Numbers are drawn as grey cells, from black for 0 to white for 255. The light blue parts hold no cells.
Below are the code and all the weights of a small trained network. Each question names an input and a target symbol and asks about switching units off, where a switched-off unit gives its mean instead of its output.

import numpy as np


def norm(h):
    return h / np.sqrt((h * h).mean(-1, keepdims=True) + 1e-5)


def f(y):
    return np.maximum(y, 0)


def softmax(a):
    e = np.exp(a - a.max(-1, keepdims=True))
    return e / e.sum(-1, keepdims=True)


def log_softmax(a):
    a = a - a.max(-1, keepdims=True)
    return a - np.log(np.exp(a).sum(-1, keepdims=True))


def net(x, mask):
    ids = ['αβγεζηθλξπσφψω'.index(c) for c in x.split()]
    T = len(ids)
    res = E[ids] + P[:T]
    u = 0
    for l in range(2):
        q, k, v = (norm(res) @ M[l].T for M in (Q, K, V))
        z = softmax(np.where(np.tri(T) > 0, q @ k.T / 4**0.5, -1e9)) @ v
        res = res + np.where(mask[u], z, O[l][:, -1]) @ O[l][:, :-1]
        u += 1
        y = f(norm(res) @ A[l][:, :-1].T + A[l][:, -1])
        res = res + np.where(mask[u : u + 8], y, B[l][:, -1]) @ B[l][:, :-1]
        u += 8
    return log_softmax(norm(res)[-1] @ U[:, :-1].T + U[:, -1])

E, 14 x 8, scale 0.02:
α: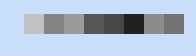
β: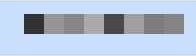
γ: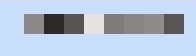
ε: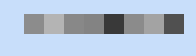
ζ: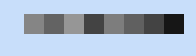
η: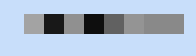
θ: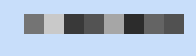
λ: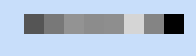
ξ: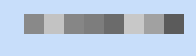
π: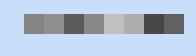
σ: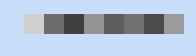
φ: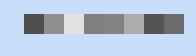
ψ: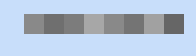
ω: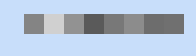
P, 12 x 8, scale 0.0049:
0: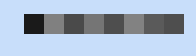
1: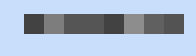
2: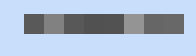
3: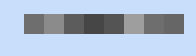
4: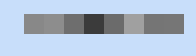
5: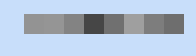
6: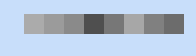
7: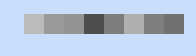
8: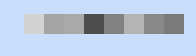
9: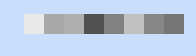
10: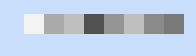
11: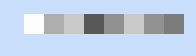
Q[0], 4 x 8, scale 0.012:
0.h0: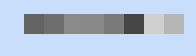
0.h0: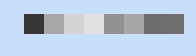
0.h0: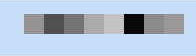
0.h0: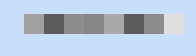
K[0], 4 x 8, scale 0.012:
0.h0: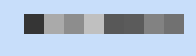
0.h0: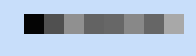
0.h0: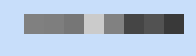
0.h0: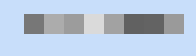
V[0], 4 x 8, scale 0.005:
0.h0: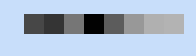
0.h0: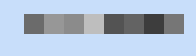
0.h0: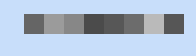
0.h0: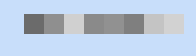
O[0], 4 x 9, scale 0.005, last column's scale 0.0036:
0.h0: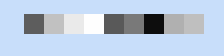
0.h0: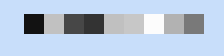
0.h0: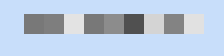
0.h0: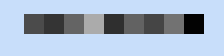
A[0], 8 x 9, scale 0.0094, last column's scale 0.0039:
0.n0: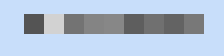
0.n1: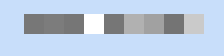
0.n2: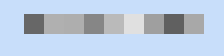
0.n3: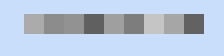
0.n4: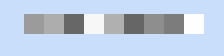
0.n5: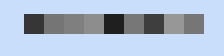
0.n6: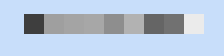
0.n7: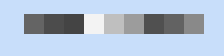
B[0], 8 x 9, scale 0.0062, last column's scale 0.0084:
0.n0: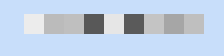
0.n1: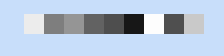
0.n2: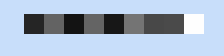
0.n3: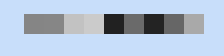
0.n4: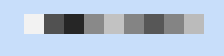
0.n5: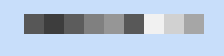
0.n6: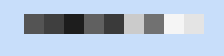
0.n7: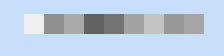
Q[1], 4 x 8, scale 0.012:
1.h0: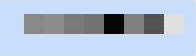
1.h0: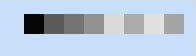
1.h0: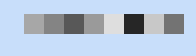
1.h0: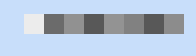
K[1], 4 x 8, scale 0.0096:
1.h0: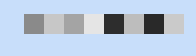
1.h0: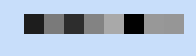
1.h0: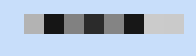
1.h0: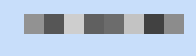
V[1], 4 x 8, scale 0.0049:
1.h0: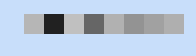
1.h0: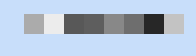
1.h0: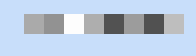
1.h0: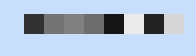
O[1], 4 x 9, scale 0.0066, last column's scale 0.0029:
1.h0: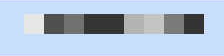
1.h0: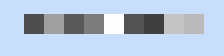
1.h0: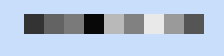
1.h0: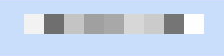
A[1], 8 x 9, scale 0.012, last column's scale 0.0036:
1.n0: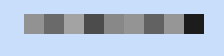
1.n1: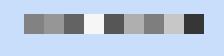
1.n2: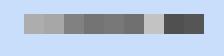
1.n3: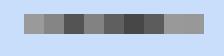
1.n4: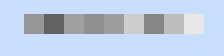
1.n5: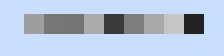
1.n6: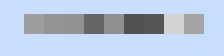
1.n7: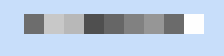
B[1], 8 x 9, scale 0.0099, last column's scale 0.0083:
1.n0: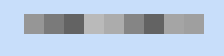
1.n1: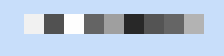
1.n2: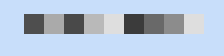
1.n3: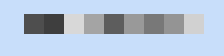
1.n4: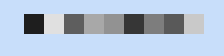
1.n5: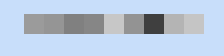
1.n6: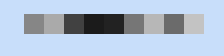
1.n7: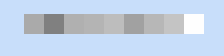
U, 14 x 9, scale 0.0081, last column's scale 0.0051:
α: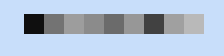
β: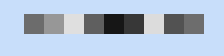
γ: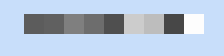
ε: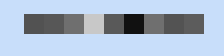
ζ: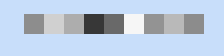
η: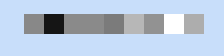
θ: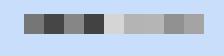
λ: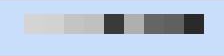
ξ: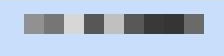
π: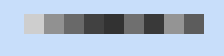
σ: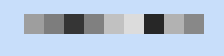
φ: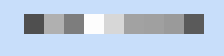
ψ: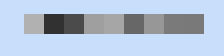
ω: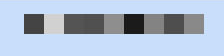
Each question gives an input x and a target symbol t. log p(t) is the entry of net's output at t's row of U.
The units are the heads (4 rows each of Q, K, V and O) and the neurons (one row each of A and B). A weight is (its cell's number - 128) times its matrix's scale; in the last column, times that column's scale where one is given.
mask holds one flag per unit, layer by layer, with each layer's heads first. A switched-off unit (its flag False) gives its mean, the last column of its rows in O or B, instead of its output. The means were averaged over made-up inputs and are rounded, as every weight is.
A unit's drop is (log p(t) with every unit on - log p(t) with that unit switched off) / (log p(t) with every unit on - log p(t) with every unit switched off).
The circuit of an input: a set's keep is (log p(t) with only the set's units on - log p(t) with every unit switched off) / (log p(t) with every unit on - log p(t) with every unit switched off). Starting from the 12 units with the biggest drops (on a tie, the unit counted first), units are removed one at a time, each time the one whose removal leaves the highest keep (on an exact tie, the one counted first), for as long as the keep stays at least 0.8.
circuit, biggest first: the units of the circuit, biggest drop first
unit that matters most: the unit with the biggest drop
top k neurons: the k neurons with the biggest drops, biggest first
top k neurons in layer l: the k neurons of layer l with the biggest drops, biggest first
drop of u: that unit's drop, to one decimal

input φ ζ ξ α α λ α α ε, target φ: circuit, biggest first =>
(1.n2, 1.n7)
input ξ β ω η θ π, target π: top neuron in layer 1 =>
(1.n6)
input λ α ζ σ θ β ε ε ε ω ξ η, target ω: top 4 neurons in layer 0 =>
(0.n2, 0.n1, 0.n3, 0.n0)
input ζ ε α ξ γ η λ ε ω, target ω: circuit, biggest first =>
(1.h0, 1.n4, 1.n6, 0.n1)
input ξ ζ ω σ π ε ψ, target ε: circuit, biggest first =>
(1.n7, 1.h0)
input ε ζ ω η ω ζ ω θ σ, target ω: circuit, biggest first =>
(1.h0, 1.n4, 0.n1, 1.n6)
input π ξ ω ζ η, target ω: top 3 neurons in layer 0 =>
(0.n2, 0.n1, 0.n4)
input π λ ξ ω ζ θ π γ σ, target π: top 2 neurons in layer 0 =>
(0.n2, 0.n1)
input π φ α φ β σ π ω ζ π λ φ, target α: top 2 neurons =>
(0.n2, 0.n6)
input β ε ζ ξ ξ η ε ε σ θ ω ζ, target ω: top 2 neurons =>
(1.n6, 0.n1)
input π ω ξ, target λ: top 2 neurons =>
(0.n2, 1.n1)
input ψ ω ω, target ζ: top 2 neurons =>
(1.n2, 1.n6)
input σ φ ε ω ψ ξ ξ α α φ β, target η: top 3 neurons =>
(0.n5, 1.n5, 0.n1)
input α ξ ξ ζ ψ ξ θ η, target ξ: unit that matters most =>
0.n6
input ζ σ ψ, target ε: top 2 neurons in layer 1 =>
(1.n7, 1.n3)
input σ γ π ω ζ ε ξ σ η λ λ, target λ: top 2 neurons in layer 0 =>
(0.n6, 0.n7)
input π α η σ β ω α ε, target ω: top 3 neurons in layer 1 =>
(1.n6, 1.n4, 1.n7)
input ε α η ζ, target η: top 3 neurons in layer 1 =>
(1.n0, 1.n2, 1.n1)
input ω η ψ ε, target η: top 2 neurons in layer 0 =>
(0.n1, 0.n6)
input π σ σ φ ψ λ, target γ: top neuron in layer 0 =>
(0.n2)
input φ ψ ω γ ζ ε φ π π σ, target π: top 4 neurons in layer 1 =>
(1.n6, 1.n7, 1.n2, 1.n3)
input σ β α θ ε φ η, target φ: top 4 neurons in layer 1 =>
(1.n4, 1.n0, 1.n1, 1.n6)
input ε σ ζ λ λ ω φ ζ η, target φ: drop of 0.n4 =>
0.5
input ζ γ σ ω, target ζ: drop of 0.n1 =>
0.2
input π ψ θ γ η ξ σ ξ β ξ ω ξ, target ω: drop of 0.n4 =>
0.4
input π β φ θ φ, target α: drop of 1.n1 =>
0.2
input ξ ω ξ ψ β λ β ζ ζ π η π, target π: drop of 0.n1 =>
0.1
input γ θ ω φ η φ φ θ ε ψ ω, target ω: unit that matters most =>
1.h0
